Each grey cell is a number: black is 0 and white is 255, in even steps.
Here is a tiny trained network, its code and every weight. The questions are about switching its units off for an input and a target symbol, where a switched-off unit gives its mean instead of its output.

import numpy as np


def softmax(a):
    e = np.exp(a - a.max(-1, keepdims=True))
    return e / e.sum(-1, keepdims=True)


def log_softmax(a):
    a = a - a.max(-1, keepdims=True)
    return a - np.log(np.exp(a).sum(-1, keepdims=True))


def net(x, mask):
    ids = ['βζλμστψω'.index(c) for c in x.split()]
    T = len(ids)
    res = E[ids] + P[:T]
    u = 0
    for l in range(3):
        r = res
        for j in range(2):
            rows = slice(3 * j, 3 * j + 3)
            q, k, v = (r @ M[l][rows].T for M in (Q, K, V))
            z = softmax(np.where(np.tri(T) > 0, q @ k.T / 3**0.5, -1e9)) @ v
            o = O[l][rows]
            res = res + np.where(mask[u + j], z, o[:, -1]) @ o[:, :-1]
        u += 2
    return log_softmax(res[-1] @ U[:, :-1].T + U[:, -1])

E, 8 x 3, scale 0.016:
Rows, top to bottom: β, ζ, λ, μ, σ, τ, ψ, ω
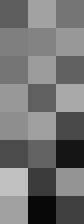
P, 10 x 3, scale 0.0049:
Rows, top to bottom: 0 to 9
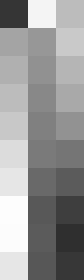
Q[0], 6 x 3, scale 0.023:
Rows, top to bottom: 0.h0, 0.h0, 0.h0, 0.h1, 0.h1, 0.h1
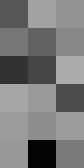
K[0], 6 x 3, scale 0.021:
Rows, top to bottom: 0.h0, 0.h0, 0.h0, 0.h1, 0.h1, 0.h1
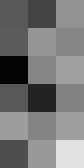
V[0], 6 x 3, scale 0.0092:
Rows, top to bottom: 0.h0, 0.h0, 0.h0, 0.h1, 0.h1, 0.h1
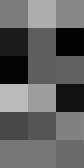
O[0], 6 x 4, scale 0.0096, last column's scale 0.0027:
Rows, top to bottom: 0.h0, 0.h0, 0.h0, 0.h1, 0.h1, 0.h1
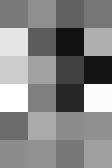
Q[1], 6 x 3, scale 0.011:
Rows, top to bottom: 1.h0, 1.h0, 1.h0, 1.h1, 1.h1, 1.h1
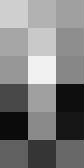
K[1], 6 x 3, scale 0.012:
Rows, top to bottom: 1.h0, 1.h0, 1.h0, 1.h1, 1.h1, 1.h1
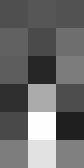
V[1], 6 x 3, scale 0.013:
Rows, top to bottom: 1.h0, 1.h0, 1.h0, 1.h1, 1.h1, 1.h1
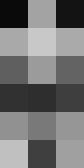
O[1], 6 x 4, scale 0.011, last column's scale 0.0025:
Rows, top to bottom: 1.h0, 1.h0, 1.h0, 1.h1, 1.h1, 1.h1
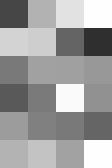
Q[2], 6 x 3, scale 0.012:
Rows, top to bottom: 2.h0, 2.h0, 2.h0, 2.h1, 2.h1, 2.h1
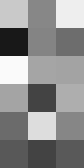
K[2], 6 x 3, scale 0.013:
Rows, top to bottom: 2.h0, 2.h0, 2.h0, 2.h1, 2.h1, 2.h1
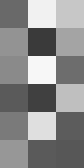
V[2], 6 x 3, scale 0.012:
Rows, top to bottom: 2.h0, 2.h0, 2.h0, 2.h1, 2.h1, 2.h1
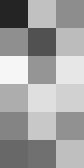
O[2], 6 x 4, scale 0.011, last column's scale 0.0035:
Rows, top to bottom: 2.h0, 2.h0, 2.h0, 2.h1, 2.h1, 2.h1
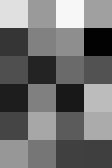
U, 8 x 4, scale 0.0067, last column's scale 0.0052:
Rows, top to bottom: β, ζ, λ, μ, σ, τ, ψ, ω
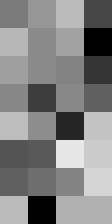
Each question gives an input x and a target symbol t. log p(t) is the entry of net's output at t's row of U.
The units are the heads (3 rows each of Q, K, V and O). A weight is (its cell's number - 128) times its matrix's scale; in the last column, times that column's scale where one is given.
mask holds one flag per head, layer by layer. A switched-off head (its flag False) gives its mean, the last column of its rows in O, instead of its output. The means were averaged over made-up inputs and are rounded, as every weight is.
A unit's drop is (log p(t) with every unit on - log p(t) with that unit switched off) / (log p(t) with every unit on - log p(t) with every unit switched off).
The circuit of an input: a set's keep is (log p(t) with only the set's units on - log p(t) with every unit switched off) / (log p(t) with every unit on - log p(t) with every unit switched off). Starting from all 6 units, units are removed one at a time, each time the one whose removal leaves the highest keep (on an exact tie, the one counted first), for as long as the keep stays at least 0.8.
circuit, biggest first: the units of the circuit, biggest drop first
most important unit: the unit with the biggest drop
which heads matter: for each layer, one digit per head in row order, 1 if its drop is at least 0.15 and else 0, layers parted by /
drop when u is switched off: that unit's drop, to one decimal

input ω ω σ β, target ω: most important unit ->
1.h0
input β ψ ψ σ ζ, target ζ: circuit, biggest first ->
2.h0, 1.h0, 1.h1
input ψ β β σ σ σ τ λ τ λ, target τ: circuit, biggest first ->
1.h0, 1.h1, 0.h1
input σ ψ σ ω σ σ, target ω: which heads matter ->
11 / 11 / 01
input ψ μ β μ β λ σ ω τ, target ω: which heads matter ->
10 / 01 / 01
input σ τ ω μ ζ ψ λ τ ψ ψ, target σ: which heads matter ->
00 / 11 / 11
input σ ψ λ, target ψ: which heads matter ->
11 / 10 / 11
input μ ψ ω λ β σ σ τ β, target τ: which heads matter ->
01 / 11 / 10
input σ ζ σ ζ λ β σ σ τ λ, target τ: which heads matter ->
01 / 11 / 01
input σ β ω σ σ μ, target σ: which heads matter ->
01 / 11 / 11
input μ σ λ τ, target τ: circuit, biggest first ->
1.h1, 0.h1
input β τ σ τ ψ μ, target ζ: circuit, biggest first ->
1.h0, 2.h0, 1.h1
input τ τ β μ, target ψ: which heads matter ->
10 / 11 / 11
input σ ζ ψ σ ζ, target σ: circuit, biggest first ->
1.h0
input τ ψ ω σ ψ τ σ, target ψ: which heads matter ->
11 / 01 / 11
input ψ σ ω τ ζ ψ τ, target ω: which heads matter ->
00 / 11 / 01
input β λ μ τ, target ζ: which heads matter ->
01 / 01 / 11
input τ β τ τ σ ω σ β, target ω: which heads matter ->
11 / 10 / 10
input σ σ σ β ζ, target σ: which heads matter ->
01 / 11 / 10
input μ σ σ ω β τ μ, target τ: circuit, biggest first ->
0.h1
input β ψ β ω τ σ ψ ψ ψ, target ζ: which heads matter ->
00 / 11 / 10
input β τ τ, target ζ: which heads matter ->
10 / 01 / 11
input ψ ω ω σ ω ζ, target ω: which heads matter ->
11 / 10 / 01
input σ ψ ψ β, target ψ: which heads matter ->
11 / 10 / 11
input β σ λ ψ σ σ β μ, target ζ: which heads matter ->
00 / 11 / 10
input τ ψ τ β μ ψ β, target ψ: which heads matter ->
10 / 11 / 11
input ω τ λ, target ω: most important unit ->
1.h0
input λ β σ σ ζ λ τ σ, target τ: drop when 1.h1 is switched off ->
0.4
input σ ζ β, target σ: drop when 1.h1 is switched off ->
0.2
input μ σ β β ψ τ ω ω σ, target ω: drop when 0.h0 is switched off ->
0.1
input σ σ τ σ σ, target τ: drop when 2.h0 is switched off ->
0.1
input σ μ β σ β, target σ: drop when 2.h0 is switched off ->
0.4
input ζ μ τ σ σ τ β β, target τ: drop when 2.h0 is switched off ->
0.5
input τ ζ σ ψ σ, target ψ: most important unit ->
2.h1
